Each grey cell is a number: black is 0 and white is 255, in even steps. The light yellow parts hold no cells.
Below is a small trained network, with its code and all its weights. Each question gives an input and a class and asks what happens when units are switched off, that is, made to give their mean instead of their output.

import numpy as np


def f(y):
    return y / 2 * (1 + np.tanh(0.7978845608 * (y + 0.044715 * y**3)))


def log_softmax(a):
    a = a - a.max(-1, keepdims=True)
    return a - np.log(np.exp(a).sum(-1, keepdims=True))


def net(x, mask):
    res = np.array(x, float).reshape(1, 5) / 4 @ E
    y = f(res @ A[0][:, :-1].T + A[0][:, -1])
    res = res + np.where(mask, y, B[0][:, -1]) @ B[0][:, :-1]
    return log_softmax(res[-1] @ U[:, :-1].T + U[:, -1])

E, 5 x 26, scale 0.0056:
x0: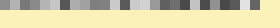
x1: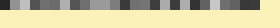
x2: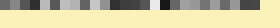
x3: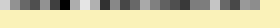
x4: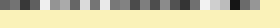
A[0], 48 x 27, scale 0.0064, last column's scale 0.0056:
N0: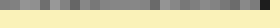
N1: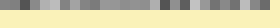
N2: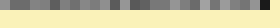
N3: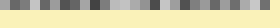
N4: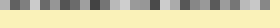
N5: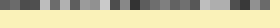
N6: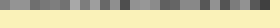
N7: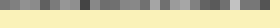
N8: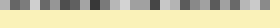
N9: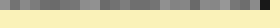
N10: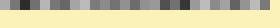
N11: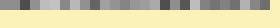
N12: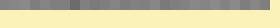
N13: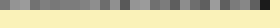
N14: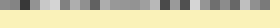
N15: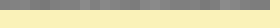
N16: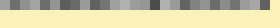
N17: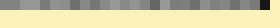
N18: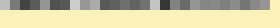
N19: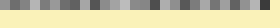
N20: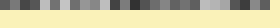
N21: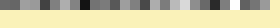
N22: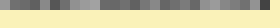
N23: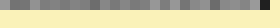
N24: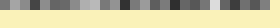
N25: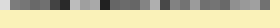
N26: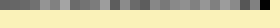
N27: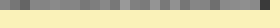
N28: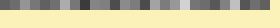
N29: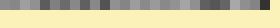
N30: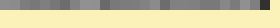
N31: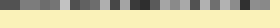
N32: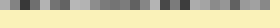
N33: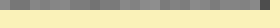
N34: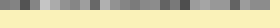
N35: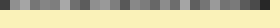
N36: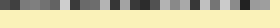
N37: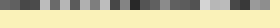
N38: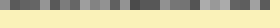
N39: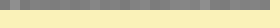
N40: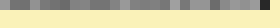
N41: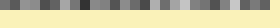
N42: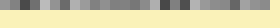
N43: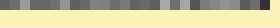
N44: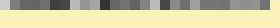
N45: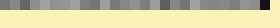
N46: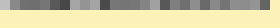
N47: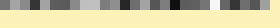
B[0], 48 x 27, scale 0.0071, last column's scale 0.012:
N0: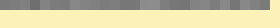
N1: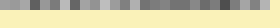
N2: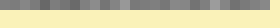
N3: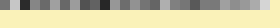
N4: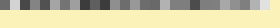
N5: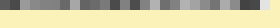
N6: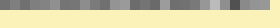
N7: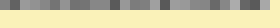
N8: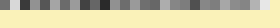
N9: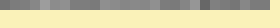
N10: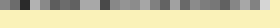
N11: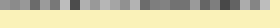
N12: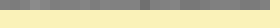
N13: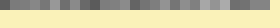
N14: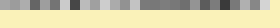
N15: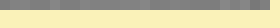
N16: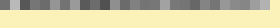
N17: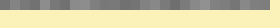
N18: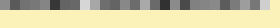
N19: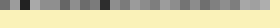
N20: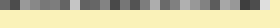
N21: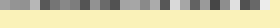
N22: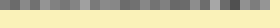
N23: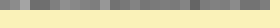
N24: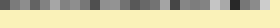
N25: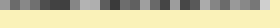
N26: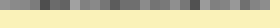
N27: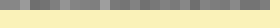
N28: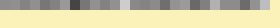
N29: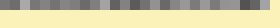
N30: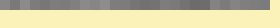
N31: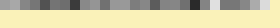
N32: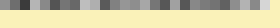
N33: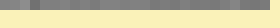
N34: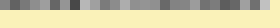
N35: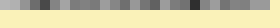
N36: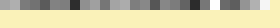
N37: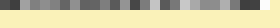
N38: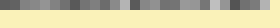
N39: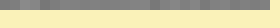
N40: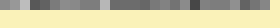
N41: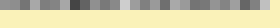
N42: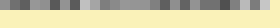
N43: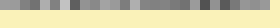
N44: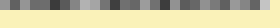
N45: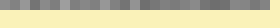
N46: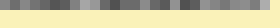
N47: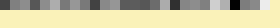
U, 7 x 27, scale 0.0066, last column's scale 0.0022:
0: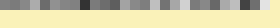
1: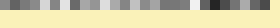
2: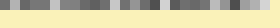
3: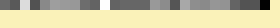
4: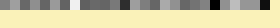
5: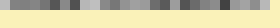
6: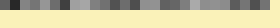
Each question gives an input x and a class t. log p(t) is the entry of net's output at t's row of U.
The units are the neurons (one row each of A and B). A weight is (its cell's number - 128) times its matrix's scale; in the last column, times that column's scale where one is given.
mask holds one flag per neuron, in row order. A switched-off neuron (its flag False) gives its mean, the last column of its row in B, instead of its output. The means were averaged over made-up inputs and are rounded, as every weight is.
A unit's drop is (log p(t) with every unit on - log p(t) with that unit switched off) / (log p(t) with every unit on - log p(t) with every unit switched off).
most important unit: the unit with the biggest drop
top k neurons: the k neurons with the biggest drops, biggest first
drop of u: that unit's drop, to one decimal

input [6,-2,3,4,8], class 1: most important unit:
N14
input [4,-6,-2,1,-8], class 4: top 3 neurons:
(N36, N4, N8)
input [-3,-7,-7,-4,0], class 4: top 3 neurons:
(N47, N21, N24)
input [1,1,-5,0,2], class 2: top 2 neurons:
(N21, N20)
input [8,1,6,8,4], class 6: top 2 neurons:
(N47, N24)
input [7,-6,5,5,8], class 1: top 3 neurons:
(N14, N11, N36)
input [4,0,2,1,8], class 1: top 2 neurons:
(N14, N11)
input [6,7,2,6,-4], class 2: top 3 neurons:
(N47, N37, N24)
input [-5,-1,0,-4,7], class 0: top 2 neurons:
(N47, N18)
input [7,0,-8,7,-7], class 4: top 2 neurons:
(N36, N25)
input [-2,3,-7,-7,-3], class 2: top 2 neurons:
(N36, N37)
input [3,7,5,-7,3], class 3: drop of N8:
0.1
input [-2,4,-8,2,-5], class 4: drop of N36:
0.2
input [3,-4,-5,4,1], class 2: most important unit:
N21
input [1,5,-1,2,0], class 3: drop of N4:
0.3
